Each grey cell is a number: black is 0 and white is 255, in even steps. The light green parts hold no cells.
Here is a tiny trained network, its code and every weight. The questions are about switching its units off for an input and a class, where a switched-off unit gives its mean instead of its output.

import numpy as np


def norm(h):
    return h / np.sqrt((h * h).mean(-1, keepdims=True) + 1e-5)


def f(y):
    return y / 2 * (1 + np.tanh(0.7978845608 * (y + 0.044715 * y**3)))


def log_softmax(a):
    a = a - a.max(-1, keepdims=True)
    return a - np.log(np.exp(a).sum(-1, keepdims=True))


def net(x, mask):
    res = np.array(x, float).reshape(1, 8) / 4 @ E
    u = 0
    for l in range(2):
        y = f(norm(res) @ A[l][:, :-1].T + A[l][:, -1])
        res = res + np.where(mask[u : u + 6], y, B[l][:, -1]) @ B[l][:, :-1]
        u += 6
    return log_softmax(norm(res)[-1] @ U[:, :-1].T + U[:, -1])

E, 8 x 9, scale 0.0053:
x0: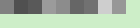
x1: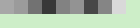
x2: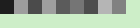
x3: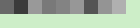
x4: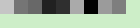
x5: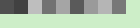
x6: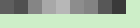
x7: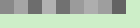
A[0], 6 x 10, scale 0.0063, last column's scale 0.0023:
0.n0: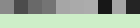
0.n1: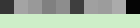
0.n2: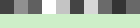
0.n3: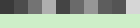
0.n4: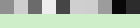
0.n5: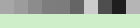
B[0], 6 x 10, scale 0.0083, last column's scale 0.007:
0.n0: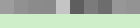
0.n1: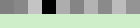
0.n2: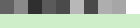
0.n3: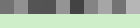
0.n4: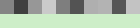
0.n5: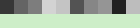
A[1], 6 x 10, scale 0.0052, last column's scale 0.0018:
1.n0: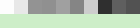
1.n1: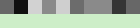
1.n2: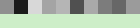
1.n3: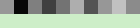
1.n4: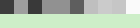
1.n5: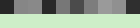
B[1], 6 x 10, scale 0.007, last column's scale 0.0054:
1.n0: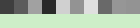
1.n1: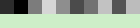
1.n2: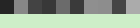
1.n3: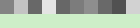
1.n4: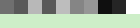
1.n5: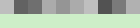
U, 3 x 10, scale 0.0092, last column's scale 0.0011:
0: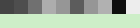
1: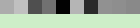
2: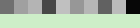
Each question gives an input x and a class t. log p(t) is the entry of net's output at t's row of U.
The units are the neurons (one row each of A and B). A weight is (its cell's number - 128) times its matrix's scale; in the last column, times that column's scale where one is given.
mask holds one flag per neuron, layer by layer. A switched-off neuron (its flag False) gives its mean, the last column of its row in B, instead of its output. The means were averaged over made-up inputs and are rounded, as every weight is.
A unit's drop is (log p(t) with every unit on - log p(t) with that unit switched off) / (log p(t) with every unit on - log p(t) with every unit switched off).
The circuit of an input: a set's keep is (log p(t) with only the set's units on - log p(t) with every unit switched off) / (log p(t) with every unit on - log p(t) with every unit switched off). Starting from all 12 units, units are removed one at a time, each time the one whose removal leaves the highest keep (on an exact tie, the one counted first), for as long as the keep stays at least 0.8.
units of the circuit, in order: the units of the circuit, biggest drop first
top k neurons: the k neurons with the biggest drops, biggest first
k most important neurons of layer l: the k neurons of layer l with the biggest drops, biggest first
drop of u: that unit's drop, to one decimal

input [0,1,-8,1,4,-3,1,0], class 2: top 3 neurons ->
[0.n2 1.n0 0.n4]
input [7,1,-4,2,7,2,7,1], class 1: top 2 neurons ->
[0.n5 0.n4]
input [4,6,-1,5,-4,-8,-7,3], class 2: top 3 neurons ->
[0.n2 1.n0 1.n4]
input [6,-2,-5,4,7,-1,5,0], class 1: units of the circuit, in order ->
[0.n5 1.n4]
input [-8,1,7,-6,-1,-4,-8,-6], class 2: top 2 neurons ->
[0.n2 1.n0]
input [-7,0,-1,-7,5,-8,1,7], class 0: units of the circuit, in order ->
[0.n4]
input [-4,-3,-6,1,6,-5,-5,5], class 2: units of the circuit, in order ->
[0.n2 1.n0]
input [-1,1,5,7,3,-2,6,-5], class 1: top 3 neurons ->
[0.n5 0.n4 1.n4]
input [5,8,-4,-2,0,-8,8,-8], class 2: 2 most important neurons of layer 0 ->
[0.n2 0.n0]
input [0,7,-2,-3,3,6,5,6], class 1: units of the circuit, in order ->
[0.n5 0.n4]
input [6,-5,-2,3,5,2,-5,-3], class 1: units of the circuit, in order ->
[0.n5 1.n1]
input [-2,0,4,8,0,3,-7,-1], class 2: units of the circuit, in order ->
[0.n2 0.n5 0.n4 1.n1]
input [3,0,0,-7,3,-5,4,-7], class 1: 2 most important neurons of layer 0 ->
[0.n4 0.n1]
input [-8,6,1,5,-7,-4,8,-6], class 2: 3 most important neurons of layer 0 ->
[0.n4 0.n5 0.n0]
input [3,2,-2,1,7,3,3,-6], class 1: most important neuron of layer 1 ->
[1.n4]
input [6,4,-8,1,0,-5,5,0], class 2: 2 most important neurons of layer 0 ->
[0.n4 0.n5]
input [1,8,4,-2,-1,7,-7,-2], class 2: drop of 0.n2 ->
0.2
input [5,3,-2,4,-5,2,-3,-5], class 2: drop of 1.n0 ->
-0.1
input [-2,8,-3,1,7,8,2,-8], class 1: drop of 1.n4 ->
0.1
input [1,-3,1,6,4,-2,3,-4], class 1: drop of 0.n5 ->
1.1
